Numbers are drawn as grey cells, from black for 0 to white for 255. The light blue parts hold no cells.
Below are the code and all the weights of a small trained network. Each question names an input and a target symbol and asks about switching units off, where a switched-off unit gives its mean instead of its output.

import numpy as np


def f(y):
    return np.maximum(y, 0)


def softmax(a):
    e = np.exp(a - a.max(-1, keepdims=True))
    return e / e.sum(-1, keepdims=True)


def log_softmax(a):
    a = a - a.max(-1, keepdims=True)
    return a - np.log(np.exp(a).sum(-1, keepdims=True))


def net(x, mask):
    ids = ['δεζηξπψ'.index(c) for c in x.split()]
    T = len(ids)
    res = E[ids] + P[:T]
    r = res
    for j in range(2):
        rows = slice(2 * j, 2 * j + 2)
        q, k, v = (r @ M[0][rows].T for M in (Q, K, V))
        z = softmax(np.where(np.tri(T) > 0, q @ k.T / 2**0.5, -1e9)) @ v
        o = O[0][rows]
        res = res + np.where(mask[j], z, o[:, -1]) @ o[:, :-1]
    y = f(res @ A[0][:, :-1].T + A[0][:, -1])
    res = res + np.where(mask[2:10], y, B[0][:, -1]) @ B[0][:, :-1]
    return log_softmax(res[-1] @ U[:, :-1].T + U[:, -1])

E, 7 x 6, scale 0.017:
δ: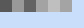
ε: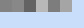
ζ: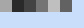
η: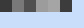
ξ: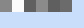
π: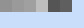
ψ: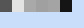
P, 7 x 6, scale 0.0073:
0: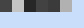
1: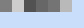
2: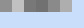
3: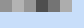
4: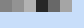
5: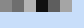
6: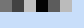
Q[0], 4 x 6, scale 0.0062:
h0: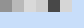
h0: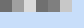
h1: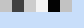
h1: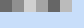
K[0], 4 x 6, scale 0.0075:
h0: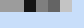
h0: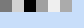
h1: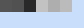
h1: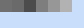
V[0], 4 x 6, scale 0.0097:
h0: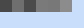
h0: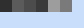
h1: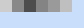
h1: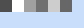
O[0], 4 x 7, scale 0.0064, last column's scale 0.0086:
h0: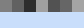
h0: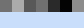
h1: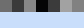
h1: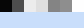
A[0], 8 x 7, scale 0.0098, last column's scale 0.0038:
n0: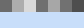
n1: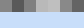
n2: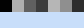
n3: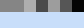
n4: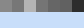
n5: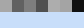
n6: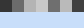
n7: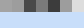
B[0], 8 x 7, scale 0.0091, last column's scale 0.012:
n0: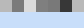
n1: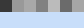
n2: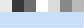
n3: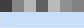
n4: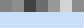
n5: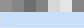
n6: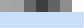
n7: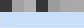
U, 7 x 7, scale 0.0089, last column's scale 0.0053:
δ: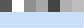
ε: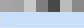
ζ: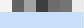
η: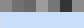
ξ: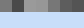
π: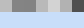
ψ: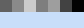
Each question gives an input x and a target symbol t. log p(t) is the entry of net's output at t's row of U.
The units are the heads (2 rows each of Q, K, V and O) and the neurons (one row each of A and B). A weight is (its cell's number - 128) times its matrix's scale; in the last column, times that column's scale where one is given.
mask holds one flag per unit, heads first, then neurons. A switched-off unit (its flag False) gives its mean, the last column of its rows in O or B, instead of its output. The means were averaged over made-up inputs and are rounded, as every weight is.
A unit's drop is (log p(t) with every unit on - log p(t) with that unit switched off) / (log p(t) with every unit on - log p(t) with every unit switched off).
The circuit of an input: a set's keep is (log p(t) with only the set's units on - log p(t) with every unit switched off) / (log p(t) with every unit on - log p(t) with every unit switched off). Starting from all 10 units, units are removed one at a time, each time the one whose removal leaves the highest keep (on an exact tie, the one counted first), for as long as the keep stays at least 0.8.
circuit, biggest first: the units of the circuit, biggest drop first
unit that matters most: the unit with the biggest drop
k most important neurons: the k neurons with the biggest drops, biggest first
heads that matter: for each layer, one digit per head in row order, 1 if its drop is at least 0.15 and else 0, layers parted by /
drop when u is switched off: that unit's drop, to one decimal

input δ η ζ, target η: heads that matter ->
10
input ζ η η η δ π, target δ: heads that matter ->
10
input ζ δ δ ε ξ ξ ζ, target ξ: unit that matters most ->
n6
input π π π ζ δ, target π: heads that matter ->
00
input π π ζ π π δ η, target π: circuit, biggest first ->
(n2 h0)
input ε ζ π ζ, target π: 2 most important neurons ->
(n5 n6)
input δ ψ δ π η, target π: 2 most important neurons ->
(n2 n7)
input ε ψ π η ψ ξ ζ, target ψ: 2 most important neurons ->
(n1 n2)
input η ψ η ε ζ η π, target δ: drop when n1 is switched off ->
-0.1
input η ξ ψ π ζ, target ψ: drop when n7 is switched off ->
-0.1
